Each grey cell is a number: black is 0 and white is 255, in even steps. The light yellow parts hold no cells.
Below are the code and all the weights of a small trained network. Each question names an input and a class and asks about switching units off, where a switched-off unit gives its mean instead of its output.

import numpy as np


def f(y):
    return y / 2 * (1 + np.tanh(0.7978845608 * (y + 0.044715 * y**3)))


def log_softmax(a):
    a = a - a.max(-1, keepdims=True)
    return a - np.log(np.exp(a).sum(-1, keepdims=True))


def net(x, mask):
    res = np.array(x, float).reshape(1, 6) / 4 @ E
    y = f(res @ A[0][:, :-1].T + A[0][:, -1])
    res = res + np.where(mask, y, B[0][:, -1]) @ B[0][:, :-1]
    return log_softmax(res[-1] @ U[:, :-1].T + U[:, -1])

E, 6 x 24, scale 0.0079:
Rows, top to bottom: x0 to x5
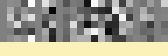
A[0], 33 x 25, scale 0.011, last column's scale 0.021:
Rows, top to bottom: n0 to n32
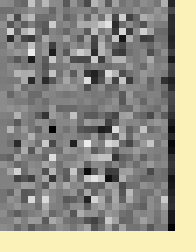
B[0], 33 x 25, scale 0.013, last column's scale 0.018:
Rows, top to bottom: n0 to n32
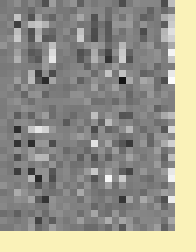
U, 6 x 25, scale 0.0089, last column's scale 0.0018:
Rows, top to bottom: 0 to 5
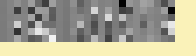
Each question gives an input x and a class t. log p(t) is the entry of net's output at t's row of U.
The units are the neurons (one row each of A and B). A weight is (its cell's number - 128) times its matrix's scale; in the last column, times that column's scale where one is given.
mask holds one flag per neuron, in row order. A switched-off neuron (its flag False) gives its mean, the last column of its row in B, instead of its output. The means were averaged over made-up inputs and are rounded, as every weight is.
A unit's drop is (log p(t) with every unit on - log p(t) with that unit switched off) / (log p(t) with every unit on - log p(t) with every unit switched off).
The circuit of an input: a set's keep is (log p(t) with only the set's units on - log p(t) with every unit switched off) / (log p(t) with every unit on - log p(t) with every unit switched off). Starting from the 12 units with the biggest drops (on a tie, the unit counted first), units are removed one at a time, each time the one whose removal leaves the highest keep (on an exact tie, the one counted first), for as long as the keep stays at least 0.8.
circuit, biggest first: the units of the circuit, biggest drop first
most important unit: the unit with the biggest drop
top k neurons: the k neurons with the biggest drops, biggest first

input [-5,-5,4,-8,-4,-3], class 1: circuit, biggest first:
n20
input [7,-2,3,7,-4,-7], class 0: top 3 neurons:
n28; n7; n20
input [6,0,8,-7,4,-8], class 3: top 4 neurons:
n4; n2; n7; n24
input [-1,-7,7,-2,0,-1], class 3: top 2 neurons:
n4; n2
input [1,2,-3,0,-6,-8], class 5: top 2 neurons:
n8; n25
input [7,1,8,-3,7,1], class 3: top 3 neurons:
n4; n2; n11
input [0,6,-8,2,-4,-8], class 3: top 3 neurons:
n5; n7; n27
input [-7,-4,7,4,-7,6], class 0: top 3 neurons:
n11; n25; n5
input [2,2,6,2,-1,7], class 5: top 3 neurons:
n7; n5; n6
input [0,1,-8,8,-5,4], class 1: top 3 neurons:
n24; n16; n4
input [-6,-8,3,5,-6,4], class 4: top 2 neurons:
n3; n22
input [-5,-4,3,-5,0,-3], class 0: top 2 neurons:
n11; n24
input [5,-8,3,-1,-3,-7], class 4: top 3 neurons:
n3; n22; n7
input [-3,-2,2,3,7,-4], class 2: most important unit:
n25
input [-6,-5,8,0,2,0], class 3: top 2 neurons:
n4; n2
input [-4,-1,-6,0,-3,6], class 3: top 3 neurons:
n5; n8; n27
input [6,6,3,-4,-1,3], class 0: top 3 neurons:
n28; n0; n3
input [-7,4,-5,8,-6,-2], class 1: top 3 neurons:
n24; n16; n28
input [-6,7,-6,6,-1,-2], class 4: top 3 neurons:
n18; n28; n20
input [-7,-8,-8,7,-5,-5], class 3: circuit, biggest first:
n5
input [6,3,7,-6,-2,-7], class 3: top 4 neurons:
n4; n2; n7; n11
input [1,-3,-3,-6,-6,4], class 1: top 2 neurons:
n20; n25
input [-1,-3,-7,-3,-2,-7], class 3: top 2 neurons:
n5; n7
